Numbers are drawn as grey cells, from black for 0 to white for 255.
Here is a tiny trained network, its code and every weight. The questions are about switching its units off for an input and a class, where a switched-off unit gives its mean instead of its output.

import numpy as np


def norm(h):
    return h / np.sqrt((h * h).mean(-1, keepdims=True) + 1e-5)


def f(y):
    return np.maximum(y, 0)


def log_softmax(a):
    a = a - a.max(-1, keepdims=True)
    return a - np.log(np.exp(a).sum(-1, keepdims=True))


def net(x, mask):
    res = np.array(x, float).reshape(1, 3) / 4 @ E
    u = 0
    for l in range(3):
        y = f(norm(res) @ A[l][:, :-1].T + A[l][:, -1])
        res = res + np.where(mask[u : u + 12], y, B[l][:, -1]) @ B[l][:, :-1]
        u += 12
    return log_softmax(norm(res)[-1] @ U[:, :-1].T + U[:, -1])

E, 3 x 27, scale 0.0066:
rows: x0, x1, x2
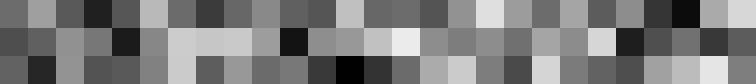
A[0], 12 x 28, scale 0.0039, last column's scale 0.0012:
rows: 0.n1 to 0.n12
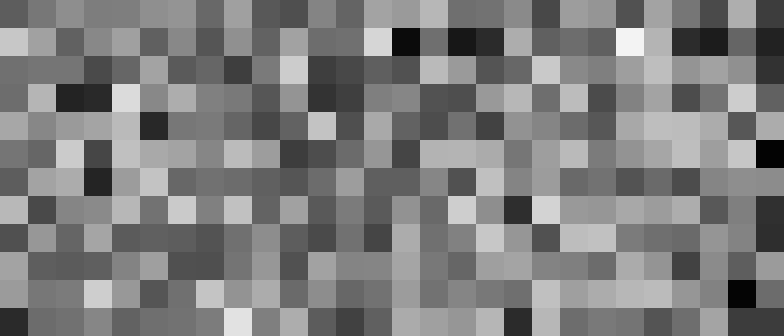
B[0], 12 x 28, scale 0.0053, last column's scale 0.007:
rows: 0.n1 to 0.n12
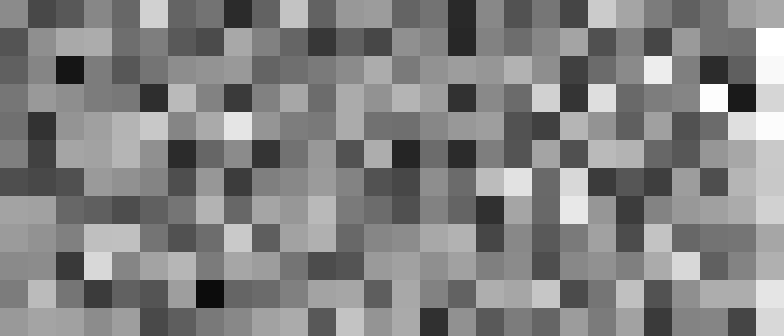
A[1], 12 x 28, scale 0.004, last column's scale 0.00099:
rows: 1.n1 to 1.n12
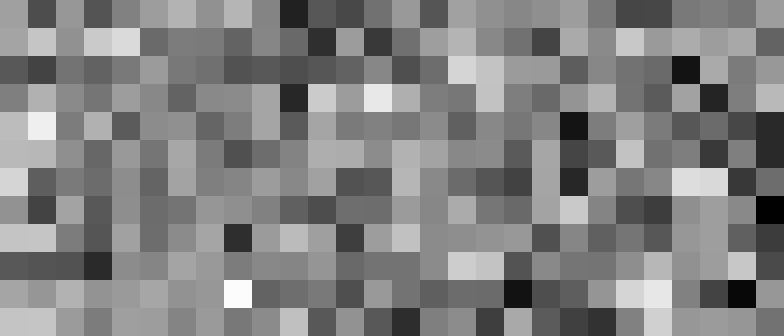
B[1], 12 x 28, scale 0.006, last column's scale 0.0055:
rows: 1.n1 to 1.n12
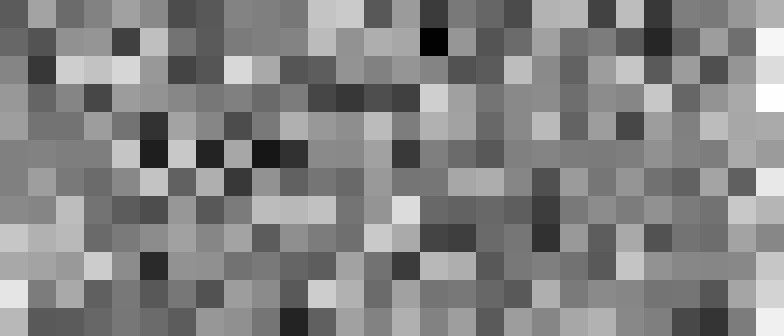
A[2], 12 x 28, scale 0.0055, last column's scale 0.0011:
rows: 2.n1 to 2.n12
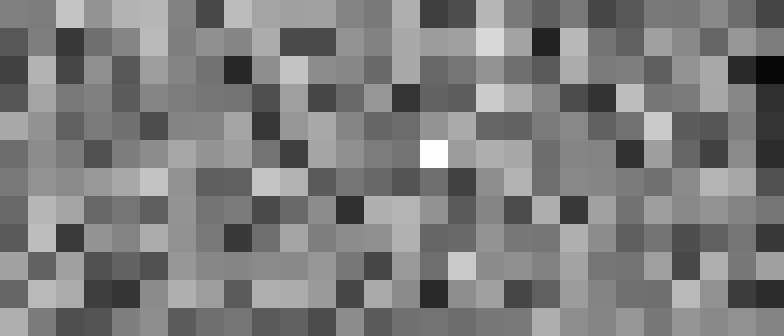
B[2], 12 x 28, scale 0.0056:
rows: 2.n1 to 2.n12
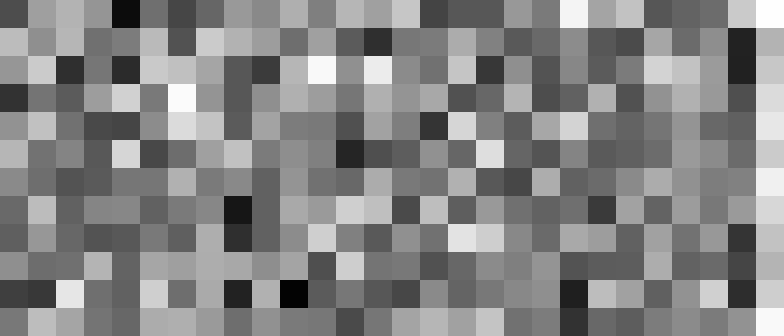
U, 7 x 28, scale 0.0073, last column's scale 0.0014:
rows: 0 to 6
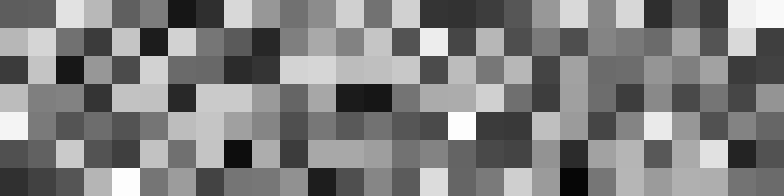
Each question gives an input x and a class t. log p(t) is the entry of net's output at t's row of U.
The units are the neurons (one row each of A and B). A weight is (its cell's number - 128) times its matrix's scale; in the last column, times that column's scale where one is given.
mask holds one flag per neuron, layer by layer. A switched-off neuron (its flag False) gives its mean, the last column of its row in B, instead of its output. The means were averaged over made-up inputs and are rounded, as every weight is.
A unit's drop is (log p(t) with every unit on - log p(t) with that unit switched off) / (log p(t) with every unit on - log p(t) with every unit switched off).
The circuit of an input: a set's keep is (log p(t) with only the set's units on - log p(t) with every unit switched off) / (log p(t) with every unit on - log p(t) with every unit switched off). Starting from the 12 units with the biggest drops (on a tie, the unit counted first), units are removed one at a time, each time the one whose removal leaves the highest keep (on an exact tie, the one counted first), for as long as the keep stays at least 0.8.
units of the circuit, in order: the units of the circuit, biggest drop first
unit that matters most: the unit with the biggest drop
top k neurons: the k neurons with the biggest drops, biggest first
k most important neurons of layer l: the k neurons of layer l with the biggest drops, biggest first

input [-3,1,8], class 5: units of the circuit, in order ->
0.n12, 1.n7
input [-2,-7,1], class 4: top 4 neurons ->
0.n3, 1.n12, 0.n12, 1.n3
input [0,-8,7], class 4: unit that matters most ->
1.n12
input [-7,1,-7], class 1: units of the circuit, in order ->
0.n11, 1.n4
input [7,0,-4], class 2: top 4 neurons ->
0.n4, 0.n3, 0.n5, 1.n12
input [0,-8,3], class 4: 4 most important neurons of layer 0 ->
0.n11, 0.n3, 0.n7, 0.n5
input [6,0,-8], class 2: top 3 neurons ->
0.n5, 0.n3, 1.n12
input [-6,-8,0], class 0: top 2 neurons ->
0.n2, 0.n5
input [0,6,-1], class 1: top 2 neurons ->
0.n5, 0.n7
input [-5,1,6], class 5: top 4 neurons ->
1.n7, 0.n12, 2.n11, 0.n11
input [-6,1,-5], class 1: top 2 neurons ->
0.n11, 1.n4
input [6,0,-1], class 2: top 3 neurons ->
0.n4, 0.n3, 0.n5
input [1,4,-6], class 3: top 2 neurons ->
0.n11, 0.n4
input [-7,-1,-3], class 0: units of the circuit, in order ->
0.n5
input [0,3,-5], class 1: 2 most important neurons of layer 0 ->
0.n5, 0.n7
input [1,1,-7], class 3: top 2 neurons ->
1.n4, 0.n11
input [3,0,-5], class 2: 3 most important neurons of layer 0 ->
0.n3, 0.n5, 0.n2
